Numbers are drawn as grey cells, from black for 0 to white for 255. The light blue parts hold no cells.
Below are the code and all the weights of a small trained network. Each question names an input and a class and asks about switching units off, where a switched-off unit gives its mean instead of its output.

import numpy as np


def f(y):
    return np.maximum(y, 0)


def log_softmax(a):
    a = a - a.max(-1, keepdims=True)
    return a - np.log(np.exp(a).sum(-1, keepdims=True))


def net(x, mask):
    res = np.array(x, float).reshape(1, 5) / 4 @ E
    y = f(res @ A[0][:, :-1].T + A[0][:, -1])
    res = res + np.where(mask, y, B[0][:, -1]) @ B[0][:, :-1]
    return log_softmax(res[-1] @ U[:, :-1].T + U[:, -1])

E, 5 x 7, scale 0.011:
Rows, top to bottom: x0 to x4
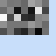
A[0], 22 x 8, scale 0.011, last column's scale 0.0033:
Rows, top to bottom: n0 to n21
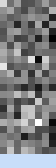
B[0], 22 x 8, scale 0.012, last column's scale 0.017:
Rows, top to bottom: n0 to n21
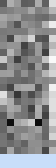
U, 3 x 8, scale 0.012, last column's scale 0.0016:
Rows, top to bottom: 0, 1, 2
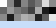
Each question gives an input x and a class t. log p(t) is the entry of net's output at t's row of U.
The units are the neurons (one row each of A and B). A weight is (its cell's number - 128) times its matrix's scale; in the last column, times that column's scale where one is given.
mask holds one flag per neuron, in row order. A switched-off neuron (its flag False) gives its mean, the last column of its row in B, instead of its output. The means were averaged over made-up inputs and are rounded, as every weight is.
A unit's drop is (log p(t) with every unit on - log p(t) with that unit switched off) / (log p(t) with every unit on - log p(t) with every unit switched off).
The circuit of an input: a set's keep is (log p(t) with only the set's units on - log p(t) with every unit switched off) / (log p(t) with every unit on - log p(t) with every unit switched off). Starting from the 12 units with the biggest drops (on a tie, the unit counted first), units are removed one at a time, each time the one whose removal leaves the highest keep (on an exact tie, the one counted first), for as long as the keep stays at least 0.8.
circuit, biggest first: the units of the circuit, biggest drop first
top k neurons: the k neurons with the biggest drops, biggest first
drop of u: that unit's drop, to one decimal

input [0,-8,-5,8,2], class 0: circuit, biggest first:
[n8]
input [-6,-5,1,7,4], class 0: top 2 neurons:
[n8, n17]
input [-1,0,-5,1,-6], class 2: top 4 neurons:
[n17, n0, n7, n9]
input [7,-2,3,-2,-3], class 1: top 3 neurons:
[n12, n5, n3]
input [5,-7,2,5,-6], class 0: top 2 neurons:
[n13, n8]
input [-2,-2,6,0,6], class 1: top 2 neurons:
[n17, n0]
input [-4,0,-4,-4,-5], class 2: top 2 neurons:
[n17, n0]
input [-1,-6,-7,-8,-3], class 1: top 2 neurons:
[n15, n16]
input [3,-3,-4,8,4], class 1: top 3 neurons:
[n17, n16, n15]
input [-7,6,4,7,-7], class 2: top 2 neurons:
[n17, n8]
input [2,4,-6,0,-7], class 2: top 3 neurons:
[n17, n0, n7]
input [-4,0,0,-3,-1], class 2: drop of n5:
-0.1
